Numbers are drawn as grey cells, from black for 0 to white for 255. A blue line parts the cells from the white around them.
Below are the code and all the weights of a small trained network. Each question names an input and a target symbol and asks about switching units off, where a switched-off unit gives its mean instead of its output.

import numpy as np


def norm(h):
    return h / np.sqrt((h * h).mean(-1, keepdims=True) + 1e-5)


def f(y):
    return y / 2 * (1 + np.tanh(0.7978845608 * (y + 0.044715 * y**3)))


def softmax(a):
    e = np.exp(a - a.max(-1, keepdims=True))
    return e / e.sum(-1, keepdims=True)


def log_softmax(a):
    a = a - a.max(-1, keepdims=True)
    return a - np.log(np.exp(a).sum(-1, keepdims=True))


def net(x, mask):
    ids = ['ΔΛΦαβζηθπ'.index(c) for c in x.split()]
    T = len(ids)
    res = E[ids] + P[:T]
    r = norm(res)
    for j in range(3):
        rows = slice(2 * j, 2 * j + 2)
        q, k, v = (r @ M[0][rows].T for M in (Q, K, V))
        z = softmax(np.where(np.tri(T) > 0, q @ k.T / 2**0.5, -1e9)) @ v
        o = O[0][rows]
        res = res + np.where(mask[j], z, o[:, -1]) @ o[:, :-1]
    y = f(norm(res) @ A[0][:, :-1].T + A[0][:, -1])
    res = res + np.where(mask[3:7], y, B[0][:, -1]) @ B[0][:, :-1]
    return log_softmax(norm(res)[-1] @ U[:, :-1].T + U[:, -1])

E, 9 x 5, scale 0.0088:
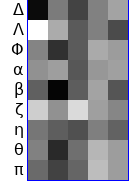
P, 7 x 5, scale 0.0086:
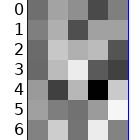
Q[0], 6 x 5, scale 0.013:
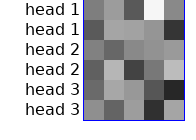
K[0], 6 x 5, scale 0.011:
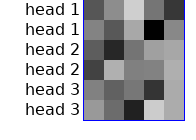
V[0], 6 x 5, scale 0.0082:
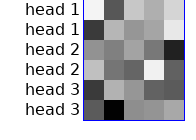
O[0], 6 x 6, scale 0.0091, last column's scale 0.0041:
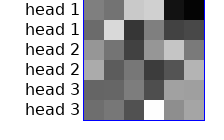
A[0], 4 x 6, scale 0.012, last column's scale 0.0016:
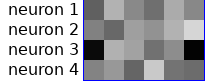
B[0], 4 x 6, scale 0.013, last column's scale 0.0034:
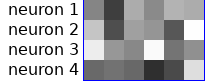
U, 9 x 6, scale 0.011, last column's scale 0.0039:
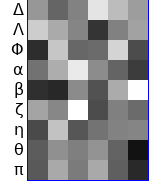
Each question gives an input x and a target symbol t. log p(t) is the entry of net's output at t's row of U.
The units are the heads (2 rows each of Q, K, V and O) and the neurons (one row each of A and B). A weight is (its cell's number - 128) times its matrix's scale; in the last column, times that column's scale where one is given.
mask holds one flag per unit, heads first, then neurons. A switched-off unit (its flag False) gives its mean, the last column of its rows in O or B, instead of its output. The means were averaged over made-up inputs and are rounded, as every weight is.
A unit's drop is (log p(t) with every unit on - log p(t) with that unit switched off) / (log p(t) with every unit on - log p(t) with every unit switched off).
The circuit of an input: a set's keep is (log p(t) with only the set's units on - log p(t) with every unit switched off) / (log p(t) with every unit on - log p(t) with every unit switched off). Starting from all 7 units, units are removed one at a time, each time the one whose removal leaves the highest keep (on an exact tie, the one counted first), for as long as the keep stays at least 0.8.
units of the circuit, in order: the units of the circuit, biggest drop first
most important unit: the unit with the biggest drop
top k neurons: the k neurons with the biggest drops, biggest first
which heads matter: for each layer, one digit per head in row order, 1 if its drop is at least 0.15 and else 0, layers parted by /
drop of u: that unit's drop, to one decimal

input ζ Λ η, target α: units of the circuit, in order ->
head 1
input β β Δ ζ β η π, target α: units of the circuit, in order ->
head 1; head 3
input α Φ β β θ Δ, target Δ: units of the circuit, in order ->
neuron 3; head 2
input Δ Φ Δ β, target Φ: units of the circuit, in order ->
head 1; neuron 2
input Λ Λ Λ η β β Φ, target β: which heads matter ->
001
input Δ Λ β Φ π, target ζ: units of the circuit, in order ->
head 1; head 3
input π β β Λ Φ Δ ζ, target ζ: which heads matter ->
001
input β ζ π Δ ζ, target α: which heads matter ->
100
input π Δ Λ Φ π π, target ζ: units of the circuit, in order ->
head 3; head 2
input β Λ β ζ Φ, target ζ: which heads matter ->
101
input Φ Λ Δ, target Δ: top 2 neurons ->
neuron 3; neuron 1
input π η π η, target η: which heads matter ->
101
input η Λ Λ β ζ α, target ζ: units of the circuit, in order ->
head 3; head 1
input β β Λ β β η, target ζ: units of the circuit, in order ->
head 1; head 3
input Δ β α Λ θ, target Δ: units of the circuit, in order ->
head 3; neuron 4
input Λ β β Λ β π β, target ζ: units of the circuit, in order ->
head 3
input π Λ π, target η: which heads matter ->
100
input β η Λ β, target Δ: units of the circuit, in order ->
head 3; head 1; neuron 4
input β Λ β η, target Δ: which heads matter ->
101
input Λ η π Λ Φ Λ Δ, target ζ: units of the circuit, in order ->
head 3; head 1
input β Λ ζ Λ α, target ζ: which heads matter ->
101
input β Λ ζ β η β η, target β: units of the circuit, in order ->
neuron 3
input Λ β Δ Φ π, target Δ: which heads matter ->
001
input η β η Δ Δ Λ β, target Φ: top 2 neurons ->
neuron 2; neuron 4
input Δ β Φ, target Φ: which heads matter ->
100
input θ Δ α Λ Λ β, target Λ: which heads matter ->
111
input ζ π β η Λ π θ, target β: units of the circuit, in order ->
head 3
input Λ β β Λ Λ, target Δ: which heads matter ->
001
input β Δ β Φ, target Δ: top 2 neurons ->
neuron 4; neuron 2
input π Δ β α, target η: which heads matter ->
101
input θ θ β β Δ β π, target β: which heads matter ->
001
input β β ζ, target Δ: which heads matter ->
101
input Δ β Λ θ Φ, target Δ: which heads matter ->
001
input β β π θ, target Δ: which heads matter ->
101
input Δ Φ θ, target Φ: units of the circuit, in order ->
head 1
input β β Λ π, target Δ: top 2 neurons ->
neuron 4; neuron 2
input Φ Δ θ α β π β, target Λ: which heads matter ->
101
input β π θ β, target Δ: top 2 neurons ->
neuron 2; neuron 4
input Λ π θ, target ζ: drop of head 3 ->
0.3
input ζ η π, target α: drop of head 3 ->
0.1
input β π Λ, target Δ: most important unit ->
head 1
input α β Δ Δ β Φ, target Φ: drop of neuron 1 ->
-0.1
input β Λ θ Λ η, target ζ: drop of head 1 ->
0.7
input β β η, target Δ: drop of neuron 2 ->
0.2
